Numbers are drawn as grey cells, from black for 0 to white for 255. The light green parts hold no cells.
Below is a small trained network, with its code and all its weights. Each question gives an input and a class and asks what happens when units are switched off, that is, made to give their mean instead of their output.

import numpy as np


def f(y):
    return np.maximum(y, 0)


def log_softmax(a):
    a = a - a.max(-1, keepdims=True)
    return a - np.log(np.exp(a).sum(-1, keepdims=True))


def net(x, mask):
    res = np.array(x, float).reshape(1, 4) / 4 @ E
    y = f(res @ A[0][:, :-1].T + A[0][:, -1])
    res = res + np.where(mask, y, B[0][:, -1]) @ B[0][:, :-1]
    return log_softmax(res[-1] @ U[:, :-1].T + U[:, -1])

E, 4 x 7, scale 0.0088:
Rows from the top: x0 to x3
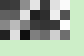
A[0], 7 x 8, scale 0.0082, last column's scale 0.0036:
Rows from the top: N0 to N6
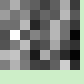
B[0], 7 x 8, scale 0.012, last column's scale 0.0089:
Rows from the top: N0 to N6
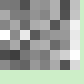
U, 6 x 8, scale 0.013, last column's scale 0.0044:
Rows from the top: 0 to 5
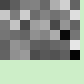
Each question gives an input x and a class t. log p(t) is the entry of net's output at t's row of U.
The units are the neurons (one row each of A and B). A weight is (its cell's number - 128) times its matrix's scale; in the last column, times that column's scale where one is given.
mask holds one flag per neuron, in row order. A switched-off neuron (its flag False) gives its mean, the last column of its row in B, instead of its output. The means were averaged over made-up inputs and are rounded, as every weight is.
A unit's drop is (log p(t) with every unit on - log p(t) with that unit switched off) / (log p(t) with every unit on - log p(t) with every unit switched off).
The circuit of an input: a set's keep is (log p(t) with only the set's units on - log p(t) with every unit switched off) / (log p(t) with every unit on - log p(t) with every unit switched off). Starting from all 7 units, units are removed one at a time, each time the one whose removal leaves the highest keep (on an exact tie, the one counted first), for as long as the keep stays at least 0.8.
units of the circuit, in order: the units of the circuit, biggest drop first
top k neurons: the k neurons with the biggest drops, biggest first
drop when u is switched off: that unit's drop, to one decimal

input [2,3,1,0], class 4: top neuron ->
[N5]
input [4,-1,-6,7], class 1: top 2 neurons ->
[N3, N5]
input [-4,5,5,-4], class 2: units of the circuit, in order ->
[N2, N3]
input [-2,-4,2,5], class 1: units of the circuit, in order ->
[N3, N4]
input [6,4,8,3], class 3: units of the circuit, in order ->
[N6, N0, N5]
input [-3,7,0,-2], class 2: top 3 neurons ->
[N2, N4, N3]
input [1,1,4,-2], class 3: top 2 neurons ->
[N3, N5]
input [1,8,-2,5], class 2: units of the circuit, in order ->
[N4, N2]
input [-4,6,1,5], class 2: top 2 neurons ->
[N4, N2]
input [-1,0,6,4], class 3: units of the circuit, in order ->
[N0, N6]
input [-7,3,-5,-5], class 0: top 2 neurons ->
[N5, N3]
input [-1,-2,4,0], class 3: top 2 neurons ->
[N2, N3]
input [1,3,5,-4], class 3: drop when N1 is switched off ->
0.2
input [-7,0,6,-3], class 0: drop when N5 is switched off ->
1.0
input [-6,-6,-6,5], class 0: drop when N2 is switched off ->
0.1
